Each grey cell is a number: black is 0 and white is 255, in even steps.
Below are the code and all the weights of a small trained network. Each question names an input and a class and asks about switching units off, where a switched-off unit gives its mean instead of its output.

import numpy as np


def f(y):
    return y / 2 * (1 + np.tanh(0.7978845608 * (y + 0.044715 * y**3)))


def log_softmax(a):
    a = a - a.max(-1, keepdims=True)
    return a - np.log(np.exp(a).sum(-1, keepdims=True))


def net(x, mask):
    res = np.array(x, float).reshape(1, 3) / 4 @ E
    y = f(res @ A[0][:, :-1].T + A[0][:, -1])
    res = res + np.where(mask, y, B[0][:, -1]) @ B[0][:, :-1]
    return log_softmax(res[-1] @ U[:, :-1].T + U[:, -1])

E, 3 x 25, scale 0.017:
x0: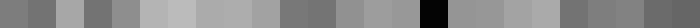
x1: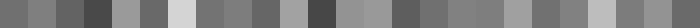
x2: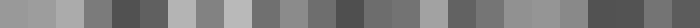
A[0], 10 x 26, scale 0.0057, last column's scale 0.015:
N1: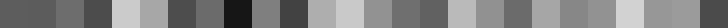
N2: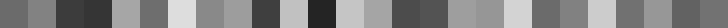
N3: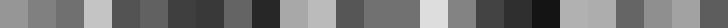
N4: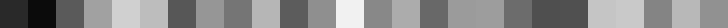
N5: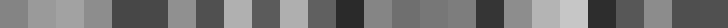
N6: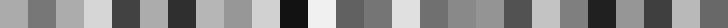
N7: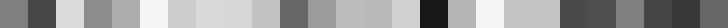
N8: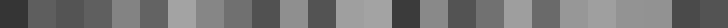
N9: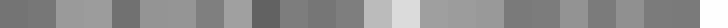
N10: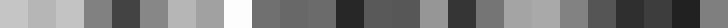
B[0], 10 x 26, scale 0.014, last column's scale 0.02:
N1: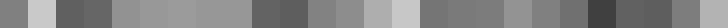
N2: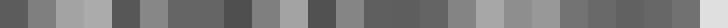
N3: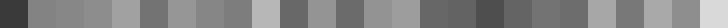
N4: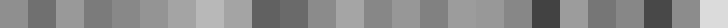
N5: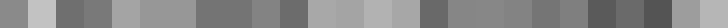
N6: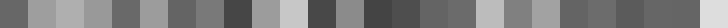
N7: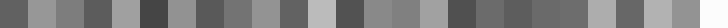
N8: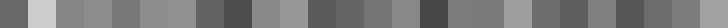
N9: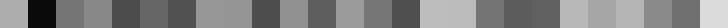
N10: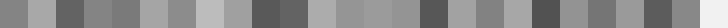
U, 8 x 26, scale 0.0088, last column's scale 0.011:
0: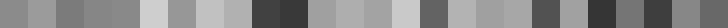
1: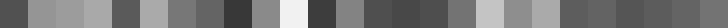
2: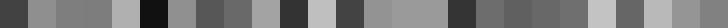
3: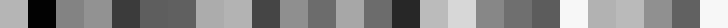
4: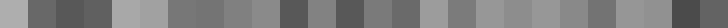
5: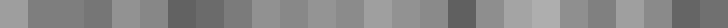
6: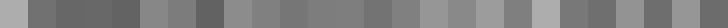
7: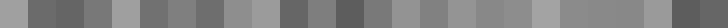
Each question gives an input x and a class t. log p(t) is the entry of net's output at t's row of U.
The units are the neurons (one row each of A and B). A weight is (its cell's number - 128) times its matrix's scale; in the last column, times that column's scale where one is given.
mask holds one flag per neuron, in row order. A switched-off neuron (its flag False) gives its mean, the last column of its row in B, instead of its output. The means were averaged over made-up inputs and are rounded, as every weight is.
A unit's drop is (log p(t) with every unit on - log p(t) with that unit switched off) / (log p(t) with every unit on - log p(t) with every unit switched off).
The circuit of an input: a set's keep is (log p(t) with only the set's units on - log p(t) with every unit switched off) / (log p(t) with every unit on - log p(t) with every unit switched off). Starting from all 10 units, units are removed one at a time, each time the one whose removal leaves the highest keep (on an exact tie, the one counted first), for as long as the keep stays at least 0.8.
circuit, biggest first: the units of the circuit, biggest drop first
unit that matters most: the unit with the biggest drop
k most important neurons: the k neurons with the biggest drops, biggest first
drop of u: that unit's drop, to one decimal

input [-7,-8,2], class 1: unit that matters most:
N6
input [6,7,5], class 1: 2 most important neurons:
(N2 N3)
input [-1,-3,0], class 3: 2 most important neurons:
(N2 N8)
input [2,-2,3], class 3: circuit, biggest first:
(N1 N9)
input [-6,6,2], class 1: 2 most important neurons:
(N7 N2)
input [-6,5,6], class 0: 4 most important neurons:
(N7 N10 N6 N5)
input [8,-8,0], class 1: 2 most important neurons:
(N6 N3)
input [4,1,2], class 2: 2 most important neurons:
(N7 N4)
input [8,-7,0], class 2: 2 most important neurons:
(N7 N2)
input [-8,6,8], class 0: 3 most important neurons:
(N7 N10 N5)
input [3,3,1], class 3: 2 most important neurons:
(N6 N3)
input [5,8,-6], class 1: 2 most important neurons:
(N2 N10)
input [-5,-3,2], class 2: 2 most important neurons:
(N3 N2)
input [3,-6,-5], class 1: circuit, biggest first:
(N6)
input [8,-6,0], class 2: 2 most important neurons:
(N7 N2)
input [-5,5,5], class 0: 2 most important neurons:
(N7 N6)
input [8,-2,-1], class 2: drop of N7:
1.5
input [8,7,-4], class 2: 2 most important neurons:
(N7 N6)
